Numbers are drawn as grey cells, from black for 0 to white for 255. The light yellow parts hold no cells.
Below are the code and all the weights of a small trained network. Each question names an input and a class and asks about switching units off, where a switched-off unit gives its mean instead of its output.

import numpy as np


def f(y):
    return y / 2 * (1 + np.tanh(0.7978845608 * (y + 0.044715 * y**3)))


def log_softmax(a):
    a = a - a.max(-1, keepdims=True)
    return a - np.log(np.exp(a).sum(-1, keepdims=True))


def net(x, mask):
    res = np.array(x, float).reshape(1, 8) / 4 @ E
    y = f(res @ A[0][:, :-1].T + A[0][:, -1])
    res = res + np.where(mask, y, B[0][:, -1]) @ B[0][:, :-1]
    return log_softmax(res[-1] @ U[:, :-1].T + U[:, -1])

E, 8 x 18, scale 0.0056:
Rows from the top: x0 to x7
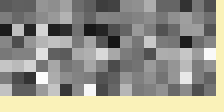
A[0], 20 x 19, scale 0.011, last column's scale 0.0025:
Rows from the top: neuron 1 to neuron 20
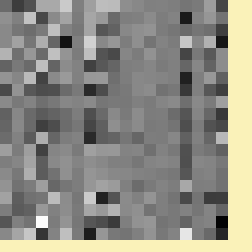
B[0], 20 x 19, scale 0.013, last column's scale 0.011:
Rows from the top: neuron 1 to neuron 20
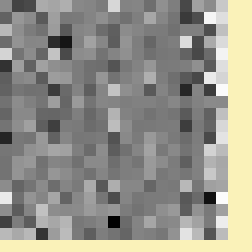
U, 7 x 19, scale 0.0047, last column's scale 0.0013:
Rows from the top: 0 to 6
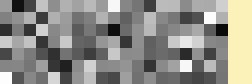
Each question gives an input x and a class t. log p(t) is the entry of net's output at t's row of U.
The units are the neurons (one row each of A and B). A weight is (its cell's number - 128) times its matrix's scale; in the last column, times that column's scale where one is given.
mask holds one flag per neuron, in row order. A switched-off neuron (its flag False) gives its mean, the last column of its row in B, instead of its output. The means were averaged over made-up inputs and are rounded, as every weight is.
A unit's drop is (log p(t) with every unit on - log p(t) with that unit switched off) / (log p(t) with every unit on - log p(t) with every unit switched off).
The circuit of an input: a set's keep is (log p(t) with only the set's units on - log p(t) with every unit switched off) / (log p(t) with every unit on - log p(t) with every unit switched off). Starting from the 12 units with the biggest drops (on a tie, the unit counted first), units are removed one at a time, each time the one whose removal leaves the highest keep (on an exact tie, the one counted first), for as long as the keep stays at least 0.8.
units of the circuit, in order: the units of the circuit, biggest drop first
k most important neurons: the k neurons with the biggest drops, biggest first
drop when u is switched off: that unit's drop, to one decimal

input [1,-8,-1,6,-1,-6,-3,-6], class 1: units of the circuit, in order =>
(neuron 2)
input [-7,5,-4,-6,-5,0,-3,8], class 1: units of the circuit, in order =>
(neuron 13; neuron 17)
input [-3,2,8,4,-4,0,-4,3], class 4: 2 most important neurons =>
(neuron 8; neuron 11)
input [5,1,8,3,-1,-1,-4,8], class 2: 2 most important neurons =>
(neuron 19; neuron 6)
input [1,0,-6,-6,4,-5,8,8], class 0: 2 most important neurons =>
(neuron 1; neuron 18)
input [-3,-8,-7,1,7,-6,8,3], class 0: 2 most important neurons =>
(neuron 1; neuron 18)
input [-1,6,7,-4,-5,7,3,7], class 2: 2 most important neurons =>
(neuron 5; neuron 19)
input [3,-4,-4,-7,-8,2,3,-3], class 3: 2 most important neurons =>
(neuron 20; neuron 12)
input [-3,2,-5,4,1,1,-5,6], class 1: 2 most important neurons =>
(neuron 2; neuron 7)
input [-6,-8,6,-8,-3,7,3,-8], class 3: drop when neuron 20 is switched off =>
2.0
